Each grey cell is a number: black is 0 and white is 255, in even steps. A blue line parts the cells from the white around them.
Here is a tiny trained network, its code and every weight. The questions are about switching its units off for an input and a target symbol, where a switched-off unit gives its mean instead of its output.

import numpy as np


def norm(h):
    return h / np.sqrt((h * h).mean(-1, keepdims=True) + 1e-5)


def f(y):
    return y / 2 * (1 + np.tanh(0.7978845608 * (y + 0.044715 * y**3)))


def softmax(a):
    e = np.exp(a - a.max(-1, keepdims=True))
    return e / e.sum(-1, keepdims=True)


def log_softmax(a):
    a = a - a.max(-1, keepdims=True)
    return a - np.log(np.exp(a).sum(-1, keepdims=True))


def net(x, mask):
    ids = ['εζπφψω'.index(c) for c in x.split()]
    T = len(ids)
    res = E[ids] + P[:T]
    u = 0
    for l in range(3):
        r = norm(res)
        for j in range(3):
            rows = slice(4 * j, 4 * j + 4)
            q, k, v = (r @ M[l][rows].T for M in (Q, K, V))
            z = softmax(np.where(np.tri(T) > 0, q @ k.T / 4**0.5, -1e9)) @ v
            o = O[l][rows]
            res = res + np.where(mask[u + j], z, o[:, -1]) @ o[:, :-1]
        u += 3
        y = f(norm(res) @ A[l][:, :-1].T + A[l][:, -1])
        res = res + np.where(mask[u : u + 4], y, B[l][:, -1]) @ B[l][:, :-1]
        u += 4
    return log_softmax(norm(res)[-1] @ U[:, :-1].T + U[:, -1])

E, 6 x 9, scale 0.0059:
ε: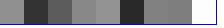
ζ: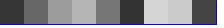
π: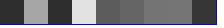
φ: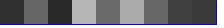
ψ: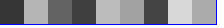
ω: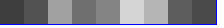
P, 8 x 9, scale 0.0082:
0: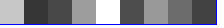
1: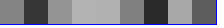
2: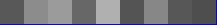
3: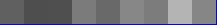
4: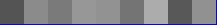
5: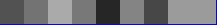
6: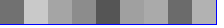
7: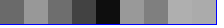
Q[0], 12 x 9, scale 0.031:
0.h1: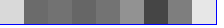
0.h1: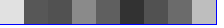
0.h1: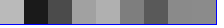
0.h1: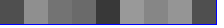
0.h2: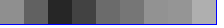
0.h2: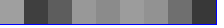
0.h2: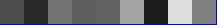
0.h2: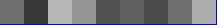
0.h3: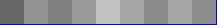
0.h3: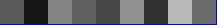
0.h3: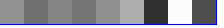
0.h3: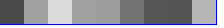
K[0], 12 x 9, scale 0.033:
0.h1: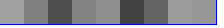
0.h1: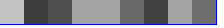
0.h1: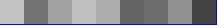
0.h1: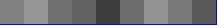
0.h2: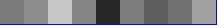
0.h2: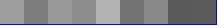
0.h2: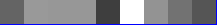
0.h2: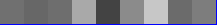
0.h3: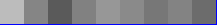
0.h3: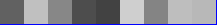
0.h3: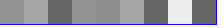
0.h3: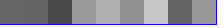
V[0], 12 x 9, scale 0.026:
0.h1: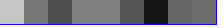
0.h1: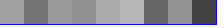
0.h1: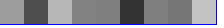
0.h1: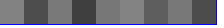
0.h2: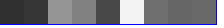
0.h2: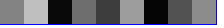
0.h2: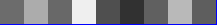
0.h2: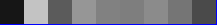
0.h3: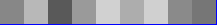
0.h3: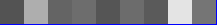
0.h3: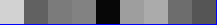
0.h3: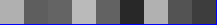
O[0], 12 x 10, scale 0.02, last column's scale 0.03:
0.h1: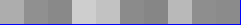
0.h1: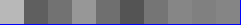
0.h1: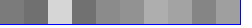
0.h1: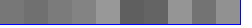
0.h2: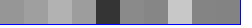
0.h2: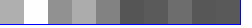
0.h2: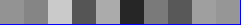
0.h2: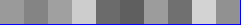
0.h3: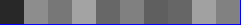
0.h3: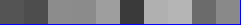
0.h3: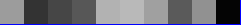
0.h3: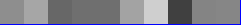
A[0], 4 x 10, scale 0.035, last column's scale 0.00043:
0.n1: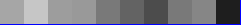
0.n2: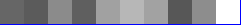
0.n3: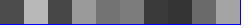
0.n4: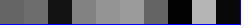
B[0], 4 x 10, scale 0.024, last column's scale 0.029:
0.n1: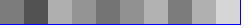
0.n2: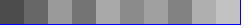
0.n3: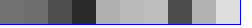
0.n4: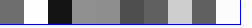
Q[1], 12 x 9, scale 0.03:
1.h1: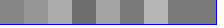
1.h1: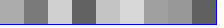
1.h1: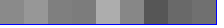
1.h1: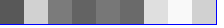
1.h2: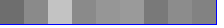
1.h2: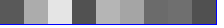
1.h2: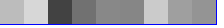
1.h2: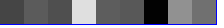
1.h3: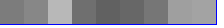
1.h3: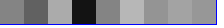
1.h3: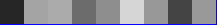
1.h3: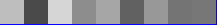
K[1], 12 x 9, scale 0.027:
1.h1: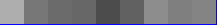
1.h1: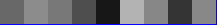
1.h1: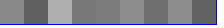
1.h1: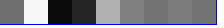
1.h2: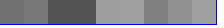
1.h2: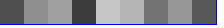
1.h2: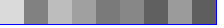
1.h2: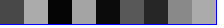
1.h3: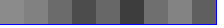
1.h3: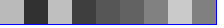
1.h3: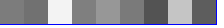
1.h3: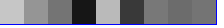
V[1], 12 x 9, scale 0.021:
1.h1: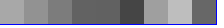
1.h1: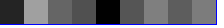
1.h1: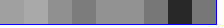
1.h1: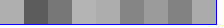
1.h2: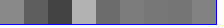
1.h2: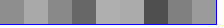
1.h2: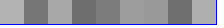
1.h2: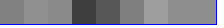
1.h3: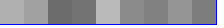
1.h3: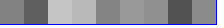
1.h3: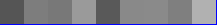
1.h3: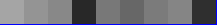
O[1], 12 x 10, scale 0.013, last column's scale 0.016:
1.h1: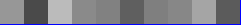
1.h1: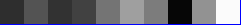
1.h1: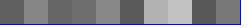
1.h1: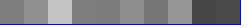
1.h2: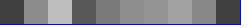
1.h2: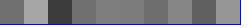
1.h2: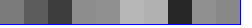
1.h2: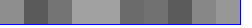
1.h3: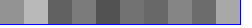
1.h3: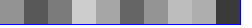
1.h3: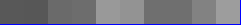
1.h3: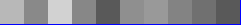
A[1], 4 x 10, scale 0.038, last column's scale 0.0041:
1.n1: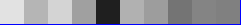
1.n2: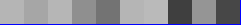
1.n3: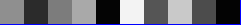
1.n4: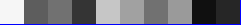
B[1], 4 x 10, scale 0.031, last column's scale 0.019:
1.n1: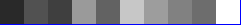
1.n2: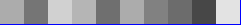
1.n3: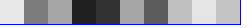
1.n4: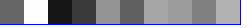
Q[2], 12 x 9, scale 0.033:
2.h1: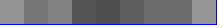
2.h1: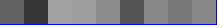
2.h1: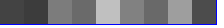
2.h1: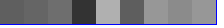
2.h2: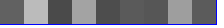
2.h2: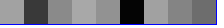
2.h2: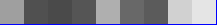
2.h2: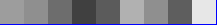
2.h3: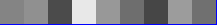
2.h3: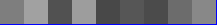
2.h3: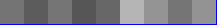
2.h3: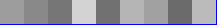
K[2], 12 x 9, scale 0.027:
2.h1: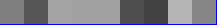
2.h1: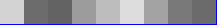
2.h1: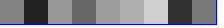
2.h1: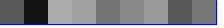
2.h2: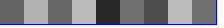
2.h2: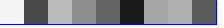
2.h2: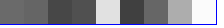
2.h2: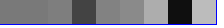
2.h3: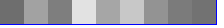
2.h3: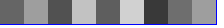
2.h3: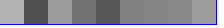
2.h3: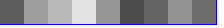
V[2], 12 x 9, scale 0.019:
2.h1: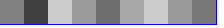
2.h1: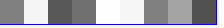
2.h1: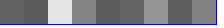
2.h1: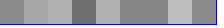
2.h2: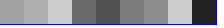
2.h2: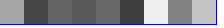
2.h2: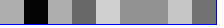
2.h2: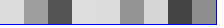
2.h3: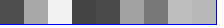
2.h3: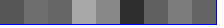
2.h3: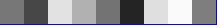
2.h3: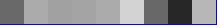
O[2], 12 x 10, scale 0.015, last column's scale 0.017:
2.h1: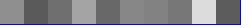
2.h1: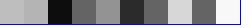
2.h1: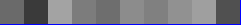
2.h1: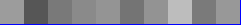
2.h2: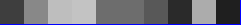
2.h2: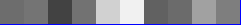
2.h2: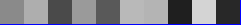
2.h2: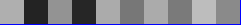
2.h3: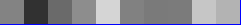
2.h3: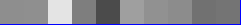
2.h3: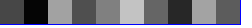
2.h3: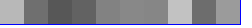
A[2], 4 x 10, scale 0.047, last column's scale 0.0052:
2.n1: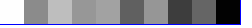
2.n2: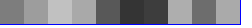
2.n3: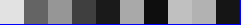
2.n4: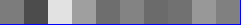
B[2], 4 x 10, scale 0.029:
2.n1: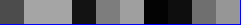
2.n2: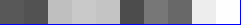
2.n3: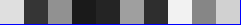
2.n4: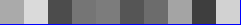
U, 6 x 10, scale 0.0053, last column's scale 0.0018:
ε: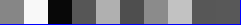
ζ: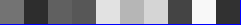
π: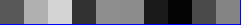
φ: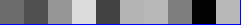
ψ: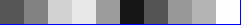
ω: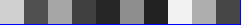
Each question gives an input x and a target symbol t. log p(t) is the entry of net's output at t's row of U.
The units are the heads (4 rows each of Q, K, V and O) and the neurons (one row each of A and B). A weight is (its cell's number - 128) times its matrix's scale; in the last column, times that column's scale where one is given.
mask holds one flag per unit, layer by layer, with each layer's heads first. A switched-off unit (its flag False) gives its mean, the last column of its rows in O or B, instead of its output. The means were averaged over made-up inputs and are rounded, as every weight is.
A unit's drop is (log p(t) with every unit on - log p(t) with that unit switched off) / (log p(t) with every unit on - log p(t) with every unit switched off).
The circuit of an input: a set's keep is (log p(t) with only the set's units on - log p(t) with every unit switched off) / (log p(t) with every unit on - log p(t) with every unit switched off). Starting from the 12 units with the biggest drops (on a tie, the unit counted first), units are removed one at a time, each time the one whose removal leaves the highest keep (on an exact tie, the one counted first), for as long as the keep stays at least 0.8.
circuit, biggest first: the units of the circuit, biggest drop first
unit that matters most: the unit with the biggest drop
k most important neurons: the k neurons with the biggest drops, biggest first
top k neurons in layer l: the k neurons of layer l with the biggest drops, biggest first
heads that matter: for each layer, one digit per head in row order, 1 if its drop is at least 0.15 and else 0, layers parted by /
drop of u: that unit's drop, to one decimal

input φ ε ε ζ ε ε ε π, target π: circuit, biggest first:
(0.h2, 0.n4, 2.n1)
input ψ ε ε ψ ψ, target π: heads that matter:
111 / 000 / 001
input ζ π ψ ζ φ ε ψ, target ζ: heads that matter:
100 / 000 / 000
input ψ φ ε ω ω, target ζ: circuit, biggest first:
(2.h3, 0.h2)
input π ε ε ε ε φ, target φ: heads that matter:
011 / 000 / 000
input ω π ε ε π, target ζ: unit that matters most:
0.n3
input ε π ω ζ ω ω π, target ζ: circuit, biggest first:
(0.h2, 2.n4)
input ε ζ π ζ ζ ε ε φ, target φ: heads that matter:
010 / 000 / 000
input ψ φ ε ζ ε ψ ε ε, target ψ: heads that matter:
001 / 000 / 000
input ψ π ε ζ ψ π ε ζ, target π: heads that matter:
011 / 000 / 000
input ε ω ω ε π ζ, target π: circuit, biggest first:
(0.h2, 2.n1, 0.n4)
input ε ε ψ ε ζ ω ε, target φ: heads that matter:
100 / 001 / 000
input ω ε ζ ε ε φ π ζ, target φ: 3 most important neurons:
(1.n1, 0.n3, 0.n4)
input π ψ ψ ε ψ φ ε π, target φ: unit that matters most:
1.n1
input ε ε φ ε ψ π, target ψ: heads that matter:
000 / 000 / 000
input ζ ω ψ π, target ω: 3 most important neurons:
(1.n3, 0.n4, 2.n3)
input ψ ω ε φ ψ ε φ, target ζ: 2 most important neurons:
(0.n3, 2.n4)
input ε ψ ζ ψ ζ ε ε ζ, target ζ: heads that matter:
001 / 000 / 000
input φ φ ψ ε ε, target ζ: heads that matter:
010 / 000 / 000
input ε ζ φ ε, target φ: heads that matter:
010 / 000 / 000
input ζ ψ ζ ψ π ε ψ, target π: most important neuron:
(1.n2)
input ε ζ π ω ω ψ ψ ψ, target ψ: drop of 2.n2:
0.1
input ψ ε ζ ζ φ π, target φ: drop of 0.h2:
0.8
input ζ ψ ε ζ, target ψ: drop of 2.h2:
0.1
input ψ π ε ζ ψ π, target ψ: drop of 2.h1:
0.0
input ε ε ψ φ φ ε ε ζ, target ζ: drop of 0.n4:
0.1
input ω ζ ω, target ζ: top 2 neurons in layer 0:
(0.n3, 0.n2)
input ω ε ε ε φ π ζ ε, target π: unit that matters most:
0.h2
